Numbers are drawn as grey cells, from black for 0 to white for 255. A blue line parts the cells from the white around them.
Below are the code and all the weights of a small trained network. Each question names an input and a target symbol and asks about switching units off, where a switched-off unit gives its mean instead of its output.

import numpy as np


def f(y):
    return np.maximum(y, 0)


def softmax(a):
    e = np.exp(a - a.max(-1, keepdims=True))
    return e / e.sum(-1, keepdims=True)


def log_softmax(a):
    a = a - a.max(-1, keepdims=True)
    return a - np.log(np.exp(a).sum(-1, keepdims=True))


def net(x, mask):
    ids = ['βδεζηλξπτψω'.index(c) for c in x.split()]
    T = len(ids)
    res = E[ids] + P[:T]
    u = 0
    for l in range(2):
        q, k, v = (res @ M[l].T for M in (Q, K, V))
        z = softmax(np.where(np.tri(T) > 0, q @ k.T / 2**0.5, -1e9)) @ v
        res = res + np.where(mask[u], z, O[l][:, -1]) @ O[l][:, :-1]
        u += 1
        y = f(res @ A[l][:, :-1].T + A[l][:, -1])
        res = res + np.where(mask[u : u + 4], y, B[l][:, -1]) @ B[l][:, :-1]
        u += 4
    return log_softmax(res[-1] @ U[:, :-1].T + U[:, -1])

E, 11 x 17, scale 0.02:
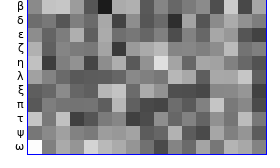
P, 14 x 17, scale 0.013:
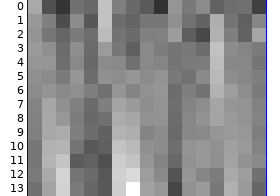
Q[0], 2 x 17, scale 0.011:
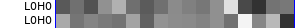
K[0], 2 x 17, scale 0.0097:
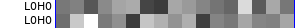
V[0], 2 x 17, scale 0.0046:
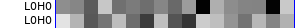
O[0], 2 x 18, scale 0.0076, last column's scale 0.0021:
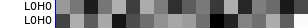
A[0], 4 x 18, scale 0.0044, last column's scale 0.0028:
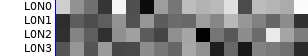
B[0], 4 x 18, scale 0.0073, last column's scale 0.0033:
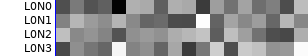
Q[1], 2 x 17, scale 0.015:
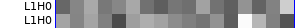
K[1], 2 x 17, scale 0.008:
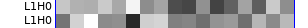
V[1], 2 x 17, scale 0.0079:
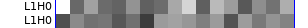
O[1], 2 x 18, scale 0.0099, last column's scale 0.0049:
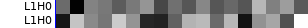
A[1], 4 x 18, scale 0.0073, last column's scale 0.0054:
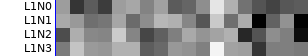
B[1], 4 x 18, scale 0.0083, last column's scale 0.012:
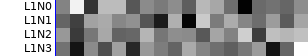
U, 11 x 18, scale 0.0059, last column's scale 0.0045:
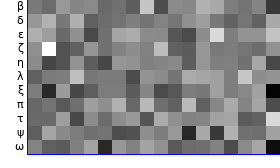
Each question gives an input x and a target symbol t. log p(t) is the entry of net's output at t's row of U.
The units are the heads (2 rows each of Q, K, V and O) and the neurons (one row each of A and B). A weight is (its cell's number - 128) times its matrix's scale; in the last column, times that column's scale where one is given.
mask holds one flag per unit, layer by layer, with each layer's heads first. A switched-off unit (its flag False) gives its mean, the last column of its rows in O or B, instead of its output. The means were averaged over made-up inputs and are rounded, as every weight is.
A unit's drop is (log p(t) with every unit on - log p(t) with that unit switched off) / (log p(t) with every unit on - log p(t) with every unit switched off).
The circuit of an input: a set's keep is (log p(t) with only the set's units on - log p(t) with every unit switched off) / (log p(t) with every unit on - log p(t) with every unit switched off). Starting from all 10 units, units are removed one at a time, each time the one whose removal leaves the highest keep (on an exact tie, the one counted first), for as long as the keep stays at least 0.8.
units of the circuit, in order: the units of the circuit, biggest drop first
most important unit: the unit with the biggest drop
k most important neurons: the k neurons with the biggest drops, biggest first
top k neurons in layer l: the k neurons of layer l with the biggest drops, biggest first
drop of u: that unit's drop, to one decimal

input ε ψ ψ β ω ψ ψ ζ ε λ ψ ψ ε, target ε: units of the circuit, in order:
L1H0; L0H0
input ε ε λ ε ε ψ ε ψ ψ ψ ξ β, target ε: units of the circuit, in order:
L1H0; L1N3
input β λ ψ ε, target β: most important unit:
L1N1
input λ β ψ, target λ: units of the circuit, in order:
L1N2; L1H0; L0H0; L1N3
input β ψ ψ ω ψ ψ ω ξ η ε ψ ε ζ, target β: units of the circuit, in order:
L1N1; L1H0; L0H0; L0N3
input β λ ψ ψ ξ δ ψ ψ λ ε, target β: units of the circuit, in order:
L1N1; L1H0; L0H0; L0N3
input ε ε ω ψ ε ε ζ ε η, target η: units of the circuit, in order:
L1H0; L1N0; L0H0
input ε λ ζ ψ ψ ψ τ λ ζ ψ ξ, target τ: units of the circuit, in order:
L0H0; L1N3; L1H0
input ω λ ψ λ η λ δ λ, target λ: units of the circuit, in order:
L1N2; L1H0; L0H0
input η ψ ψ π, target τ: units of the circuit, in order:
L1N3; L1H0
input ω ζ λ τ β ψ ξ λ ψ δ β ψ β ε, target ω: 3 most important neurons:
L1N2; L0N3; L1N3
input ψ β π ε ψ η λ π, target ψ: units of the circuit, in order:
L0H0; L1H0
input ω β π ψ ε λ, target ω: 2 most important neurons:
L1N2; L0N3
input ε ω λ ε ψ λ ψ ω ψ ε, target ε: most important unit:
L0H0
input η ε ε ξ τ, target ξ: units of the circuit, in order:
L1H0; L0H0
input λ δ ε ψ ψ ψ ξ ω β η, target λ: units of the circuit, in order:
L0H0; L1H0; L1N2; L1N3
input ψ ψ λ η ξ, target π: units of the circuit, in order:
L0H0; L1N0
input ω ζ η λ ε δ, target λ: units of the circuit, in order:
L1N2; L1H0; L0H0
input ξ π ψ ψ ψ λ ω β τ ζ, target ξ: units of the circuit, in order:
L1H0; L0H0
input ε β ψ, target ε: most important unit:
L1H0
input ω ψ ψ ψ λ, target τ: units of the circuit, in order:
L1N3; L0H0; L1H0
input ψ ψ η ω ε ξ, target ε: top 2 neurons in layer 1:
L1N3; L1N1
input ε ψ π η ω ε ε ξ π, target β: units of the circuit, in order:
L1H0; L1N1
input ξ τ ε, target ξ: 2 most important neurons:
L0N2; L0N3
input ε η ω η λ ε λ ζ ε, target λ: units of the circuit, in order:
L1H0; L1N2; L0H0
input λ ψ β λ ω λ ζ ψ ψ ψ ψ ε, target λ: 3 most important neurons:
L1N2; L1N3; L0N3
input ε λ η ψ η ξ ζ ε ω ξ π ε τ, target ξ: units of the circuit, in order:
L1H0
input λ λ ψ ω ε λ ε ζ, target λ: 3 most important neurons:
L1N2; L0N0; L1N3
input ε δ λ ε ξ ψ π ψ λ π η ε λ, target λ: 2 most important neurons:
L1N2; L1N3
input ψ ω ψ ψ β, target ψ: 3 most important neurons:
L1N2; L1N3; L0N3
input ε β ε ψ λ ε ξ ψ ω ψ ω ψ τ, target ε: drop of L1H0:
0.9
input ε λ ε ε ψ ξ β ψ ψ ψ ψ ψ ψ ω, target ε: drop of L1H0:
0.8
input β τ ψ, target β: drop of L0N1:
0.0
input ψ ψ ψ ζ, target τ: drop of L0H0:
0.1
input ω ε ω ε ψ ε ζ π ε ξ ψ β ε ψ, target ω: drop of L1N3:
0.3
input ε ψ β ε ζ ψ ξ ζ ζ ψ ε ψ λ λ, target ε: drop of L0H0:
0.2
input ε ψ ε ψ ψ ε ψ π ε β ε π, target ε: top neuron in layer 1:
L1N3
